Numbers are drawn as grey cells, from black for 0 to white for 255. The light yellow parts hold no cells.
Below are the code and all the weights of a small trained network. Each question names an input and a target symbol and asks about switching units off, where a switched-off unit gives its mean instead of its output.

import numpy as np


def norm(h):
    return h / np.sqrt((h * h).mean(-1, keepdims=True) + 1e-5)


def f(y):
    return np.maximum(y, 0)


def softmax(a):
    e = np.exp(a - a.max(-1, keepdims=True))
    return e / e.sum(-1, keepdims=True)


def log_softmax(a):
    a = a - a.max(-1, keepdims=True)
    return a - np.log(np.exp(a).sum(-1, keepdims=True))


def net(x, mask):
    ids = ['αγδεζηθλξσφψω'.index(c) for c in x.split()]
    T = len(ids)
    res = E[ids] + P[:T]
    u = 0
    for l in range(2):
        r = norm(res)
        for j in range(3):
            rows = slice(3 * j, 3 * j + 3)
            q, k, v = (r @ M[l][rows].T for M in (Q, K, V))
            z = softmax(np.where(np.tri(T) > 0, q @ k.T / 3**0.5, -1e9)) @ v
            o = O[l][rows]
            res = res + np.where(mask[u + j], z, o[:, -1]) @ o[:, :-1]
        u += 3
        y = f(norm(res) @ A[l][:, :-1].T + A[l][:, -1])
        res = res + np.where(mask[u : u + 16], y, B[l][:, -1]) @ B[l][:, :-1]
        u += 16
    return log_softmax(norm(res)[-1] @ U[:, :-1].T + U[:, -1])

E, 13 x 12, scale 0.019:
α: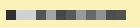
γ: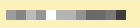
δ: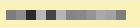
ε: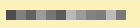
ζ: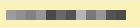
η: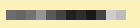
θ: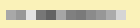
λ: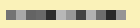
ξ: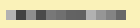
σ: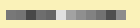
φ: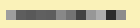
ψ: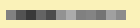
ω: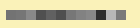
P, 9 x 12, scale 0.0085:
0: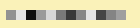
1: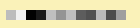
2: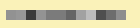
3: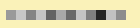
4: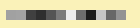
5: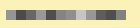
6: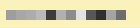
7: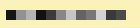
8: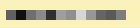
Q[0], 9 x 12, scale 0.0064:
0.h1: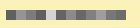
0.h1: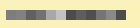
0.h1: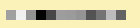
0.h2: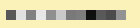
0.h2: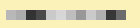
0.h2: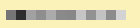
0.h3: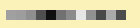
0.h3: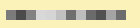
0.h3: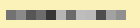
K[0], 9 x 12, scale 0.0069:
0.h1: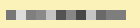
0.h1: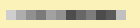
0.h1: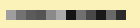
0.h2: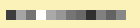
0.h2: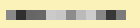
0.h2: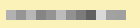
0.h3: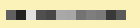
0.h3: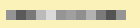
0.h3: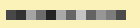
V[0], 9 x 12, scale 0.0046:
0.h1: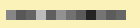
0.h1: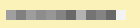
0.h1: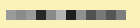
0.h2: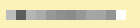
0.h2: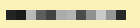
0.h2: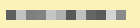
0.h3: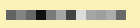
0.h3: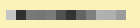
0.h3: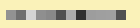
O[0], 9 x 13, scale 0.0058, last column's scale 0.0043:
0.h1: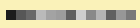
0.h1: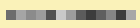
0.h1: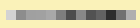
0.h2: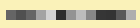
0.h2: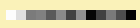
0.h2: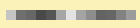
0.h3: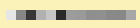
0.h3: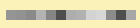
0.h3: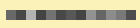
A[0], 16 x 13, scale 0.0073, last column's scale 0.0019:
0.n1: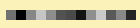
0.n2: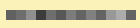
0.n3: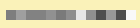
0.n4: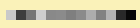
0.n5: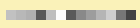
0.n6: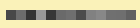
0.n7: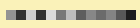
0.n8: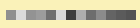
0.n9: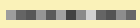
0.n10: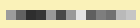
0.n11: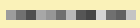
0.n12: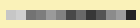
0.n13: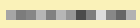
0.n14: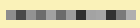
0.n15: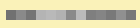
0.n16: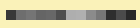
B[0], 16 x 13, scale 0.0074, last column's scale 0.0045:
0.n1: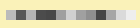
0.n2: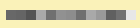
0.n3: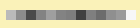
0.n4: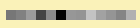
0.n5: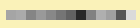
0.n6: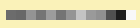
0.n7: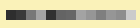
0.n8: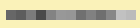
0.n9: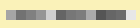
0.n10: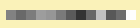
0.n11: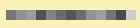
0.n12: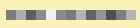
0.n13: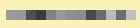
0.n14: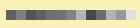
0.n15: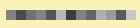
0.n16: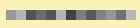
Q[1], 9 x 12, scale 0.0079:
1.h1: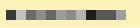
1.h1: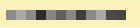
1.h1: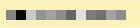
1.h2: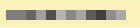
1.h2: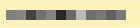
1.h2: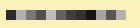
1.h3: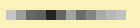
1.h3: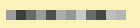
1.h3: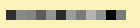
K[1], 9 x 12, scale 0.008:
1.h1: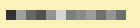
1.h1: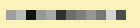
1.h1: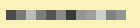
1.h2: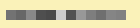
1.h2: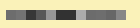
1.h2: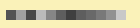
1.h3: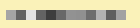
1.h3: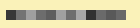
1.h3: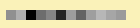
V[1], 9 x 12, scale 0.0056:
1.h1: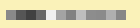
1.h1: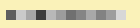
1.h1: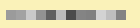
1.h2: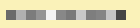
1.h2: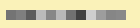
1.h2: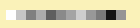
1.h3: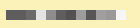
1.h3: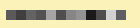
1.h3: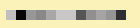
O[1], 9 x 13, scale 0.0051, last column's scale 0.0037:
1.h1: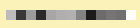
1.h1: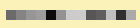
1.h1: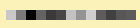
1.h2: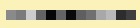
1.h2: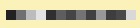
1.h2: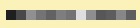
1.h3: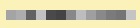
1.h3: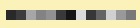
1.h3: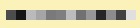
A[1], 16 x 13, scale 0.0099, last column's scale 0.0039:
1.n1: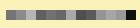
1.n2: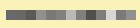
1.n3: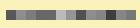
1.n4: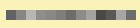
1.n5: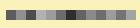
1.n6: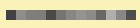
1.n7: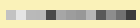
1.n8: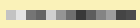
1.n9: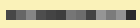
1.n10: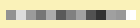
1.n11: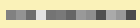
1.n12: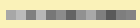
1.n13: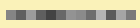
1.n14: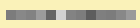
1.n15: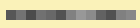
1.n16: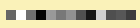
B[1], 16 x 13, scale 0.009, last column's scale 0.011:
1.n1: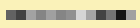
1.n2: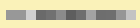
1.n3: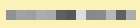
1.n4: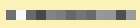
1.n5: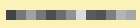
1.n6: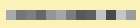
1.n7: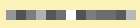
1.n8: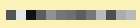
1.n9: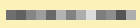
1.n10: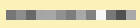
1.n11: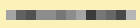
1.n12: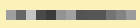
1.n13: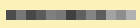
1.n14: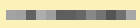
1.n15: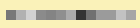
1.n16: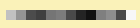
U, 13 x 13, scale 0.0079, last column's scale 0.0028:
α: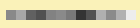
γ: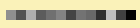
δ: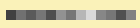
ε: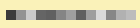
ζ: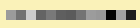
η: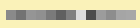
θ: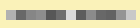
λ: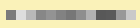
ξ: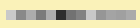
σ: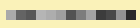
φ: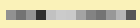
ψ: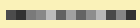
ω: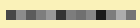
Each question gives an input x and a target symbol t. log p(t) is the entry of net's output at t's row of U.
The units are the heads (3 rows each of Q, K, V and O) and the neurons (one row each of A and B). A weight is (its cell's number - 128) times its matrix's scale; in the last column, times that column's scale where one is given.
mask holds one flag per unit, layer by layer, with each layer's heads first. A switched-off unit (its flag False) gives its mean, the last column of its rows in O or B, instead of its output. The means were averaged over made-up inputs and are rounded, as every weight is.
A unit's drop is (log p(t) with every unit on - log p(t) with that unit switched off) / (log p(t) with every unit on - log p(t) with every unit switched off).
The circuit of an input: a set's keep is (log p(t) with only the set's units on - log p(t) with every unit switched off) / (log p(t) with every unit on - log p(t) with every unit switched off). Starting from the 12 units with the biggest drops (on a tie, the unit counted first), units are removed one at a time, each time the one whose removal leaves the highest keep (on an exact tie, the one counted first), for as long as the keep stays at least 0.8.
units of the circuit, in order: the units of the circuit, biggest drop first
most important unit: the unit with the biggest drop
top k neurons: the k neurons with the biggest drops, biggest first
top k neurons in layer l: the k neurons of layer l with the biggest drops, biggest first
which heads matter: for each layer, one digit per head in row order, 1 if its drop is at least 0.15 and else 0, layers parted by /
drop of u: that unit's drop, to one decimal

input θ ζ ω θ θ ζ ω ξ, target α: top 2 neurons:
1.n8; 0.n12
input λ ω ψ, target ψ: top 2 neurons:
0.n10; 1.n16
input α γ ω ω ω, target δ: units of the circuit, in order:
1.n9; 0.n7
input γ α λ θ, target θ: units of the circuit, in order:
1.n7
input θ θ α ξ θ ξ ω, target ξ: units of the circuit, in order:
0.h3; 0.n4; 1.n16
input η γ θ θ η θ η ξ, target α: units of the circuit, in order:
0.h2; 1.n8
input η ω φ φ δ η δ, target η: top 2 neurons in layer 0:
0.n9; 0.n15
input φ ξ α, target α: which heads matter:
000 / 000
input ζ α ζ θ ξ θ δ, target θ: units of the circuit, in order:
1.h3; 1.n7
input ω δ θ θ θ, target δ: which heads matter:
010 / 000
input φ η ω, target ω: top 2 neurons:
0.n10; 1.n5
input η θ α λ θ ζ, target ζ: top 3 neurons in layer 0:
0.n9; 0.n4; 0.n1
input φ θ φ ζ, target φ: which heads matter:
000 / 010
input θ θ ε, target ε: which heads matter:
100 / 000
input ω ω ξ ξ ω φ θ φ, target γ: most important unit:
0.n1
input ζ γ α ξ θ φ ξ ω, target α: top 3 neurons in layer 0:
0.n12; 0.n1; 0.n15
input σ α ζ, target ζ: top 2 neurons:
0.n9; 1.n16
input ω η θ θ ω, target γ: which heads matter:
000 / 110
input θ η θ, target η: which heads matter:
010 / 001
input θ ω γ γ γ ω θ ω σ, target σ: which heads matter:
000 / 000
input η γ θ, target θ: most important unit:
0.n5
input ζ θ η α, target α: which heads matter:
000 / 000
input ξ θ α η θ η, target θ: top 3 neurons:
0.n1; 1.n15; 0.n2
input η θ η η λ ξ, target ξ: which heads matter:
010 / 000
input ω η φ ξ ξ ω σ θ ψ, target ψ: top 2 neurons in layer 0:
0.n10; 0.n6
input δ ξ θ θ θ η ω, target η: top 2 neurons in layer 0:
0.n1; 0.n6
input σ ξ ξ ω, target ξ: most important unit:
0.h3
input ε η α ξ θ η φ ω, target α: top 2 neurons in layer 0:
0.n12; 0.n1
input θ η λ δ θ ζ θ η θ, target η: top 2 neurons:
0.n6; 1.n16
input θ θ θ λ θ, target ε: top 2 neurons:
0.n7; 1.n15
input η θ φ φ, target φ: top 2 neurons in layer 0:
0.n1; 0.n13
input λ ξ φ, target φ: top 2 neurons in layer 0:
0.n1; 0.n14
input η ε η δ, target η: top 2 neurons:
1.n5; 1.n16
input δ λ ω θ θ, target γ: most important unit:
0.h2
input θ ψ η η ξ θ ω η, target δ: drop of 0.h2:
0.2
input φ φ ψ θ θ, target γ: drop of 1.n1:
0.3
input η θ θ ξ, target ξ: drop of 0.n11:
0.0
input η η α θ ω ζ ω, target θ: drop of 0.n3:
0.1
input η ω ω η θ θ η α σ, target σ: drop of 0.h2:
0.2
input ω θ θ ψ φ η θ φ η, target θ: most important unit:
1.h1
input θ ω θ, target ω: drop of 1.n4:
0.3
